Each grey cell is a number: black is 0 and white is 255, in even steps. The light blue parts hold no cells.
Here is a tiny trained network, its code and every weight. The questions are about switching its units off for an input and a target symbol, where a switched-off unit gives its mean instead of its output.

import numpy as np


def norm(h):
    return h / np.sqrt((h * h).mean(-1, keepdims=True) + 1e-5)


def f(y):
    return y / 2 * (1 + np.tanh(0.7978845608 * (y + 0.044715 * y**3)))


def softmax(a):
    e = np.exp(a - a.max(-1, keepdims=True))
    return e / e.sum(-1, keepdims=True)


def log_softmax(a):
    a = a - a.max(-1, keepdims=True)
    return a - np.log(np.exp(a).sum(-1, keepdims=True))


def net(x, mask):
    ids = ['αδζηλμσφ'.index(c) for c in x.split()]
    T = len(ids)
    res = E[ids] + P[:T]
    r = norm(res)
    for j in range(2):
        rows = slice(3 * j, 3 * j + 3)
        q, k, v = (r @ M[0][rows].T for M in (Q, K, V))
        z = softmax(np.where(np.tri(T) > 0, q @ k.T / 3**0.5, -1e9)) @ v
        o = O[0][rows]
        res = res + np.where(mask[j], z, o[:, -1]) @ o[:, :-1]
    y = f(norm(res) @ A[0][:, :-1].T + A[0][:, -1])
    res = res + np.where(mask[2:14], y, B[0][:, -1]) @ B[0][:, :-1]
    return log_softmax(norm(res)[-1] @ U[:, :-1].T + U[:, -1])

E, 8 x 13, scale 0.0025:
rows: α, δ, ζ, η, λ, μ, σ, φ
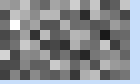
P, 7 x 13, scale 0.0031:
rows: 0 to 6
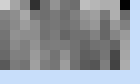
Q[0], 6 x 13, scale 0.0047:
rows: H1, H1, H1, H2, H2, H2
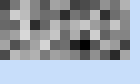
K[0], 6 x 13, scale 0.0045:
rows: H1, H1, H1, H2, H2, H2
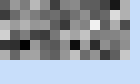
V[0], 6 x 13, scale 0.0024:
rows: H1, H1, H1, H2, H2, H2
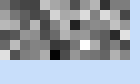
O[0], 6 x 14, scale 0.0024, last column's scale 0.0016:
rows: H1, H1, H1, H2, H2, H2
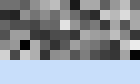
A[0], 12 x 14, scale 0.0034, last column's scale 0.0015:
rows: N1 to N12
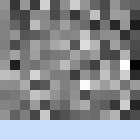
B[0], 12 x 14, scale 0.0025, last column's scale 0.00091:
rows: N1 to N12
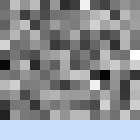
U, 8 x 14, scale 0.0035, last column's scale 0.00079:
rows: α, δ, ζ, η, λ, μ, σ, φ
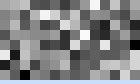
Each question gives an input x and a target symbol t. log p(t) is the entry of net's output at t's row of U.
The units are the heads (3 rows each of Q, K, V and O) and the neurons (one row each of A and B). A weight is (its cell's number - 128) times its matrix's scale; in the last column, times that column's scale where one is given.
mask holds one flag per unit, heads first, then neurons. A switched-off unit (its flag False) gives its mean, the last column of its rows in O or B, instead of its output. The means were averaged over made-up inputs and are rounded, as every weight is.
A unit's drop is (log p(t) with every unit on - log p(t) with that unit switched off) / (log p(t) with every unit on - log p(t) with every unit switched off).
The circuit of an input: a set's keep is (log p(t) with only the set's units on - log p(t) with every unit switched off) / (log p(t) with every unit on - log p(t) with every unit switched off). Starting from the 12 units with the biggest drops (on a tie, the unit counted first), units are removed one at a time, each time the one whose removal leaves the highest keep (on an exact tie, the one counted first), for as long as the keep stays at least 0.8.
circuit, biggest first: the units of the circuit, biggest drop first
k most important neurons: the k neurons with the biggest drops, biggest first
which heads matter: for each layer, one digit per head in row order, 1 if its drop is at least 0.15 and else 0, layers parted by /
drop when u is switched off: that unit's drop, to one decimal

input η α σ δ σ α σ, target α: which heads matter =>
11
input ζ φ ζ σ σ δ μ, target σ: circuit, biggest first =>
[N12; H2]
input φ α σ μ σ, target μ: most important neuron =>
[N5]
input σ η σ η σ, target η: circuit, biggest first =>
[H1; N8]
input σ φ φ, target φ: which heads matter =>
00
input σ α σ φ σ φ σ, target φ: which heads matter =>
11
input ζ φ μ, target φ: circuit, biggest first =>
[N2; H2]
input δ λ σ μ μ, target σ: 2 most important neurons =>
[N12; N7]
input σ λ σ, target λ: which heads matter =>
10
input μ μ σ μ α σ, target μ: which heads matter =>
11
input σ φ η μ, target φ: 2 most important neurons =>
[N2; N3]
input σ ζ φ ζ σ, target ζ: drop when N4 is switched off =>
0.2
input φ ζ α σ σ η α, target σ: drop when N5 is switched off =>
0.1
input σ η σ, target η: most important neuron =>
[N8]
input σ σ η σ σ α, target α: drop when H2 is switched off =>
1.4
